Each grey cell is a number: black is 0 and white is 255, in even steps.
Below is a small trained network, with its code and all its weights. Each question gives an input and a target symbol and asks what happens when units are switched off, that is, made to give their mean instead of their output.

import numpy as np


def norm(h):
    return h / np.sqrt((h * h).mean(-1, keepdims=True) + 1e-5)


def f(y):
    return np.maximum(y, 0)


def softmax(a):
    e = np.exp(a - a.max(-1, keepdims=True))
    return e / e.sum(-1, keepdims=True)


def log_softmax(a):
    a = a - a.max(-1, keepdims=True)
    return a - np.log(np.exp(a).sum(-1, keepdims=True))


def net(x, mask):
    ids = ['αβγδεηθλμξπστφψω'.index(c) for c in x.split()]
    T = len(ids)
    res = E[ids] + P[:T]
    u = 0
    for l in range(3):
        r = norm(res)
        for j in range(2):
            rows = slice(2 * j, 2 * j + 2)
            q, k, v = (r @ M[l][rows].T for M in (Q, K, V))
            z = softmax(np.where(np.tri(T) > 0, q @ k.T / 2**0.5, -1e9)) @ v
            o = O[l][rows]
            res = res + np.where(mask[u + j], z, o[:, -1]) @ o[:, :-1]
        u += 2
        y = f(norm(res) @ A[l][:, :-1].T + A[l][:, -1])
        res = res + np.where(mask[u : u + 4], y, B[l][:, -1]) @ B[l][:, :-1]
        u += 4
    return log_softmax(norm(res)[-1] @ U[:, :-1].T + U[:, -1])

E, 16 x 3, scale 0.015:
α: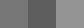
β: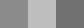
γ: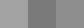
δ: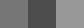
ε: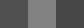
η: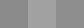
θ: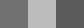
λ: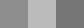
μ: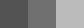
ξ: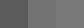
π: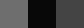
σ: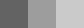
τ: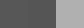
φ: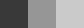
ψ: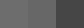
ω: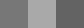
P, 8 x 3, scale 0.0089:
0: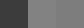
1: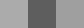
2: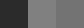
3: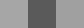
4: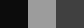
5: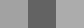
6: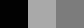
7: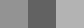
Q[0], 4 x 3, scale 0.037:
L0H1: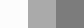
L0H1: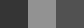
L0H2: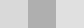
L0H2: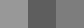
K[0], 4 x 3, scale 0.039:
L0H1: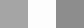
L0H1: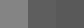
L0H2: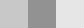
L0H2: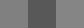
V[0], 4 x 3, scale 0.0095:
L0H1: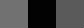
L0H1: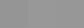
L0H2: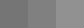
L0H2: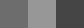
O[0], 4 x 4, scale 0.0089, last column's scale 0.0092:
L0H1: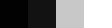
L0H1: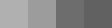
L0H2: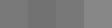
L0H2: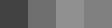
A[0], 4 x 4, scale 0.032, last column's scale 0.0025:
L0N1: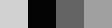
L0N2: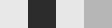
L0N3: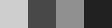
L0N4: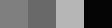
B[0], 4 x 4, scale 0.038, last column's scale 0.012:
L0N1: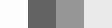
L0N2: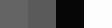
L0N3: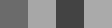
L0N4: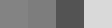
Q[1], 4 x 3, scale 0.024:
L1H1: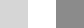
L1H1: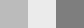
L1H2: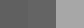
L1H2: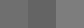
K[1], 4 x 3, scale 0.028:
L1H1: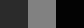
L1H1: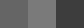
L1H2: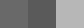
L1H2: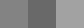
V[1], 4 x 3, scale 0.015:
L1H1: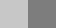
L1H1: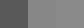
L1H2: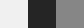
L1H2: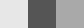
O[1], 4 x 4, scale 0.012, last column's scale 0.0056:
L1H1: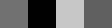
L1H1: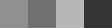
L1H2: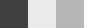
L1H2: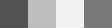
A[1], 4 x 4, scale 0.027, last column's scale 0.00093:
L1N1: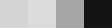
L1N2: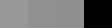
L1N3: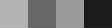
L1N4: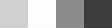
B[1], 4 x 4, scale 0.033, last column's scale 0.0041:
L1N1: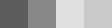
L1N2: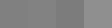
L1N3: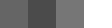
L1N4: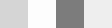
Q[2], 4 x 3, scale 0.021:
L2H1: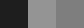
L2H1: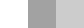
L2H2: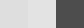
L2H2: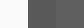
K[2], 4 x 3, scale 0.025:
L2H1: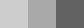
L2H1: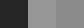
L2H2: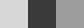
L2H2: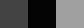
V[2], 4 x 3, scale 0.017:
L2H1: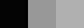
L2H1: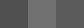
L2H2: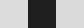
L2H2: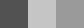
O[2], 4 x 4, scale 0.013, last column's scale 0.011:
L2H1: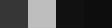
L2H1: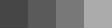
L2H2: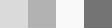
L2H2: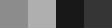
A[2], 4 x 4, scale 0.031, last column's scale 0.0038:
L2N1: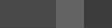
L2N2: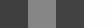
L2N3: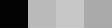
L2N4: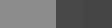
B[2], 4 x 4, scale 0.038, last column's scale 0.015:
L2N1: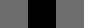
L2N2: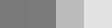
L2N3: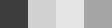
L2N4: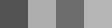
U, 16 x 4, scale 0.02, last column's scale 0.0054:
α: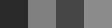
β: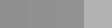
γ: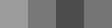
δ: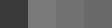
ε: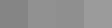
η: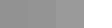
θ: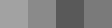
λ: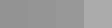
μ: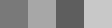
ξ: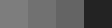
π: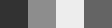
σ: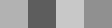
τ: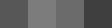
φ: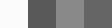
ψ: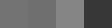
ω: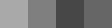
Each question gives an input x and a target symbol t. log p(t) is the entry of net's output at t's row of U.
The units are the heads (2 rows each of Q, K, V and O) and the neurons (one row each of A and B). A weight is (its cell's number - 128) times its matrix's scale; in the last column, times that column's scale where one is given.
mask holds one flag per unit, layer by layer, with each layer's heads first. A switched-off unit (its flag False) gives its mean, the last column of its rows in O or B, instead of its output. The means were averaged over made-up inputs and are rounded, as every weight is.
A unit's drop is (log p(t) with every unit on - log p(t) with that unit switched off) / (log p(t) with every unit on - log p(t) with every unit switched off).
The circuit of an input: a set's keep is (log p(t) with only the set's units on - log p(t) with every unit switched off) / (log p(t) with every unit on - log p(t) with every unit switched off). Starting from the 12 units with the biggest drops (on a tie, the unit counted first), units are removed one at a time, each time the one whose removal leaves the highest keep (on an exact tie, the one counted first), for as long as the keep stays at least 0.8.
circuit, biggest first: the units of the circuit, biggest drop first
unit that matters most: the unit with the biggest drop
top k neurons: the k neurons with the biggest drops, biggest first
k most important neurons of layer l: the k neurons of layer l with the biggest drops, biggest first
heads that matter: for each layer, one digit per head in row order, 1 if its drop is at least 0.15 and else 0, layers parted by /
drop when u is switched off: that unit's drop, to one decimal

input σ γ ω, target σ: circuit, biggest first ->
[L0N2]
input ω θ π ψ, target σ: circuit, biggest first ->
[L0N2 L2H2]
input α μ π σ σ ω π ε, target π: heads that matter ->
00 / 01 / 00
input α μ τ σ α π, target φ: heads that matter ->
00 / 10 / 01
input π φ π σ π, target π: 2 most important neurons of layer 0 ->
[L0N2 L0N4]
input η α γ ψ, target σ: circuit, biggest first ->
[L0N1 L2H2]
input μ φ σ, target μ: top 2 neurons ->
[L0N2 L1N4]
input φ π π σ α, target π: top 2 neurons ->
[L0N2 L2N3]
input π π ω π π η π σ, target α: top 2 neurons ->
[L0N1 L0N2]
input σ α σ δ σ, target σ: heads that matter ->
10 / 11 / 11
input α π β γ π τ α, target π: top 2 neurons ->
[L0N4 L0N2]
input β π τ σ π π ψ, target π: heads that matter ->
10 / 01 / 00
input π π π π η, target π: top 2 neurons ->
[L2N3 L0N2]
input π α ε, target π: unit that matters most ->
L2N3
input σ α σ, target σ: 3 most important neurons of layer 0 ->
[L0N2 L0N1 L0N4]
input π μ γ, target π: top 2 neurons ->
[L0N1 L0N2]
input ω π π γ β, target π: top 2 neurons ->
[L2N3 L0N2]
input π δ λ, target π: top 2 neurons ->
[L2N3 L1N4]
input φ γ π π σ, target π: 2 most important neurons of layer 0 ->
[L0N4 L0N2]
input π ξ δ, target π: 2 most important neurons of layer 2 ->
[L2N3 L2N2]
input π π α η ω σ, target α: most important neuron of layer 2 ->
[L2N4]
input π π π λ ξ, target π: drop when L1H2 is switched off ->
0.2
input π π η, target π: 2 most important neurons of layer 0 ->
[L0N4 L0N2]
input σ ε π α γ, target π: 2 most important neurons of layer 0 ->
[L0N2 L0N4]
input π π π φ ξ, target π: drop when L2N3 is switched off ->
0.4
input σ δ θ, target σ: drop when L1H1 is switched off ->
0.3
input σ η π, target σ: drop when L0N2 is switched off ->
0.6
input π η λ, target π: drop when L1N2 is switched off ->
0.0
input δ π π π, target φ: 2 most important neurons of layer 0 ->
[L0N1 L0N2]
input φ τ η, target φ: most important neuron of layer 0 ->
[L0N3]
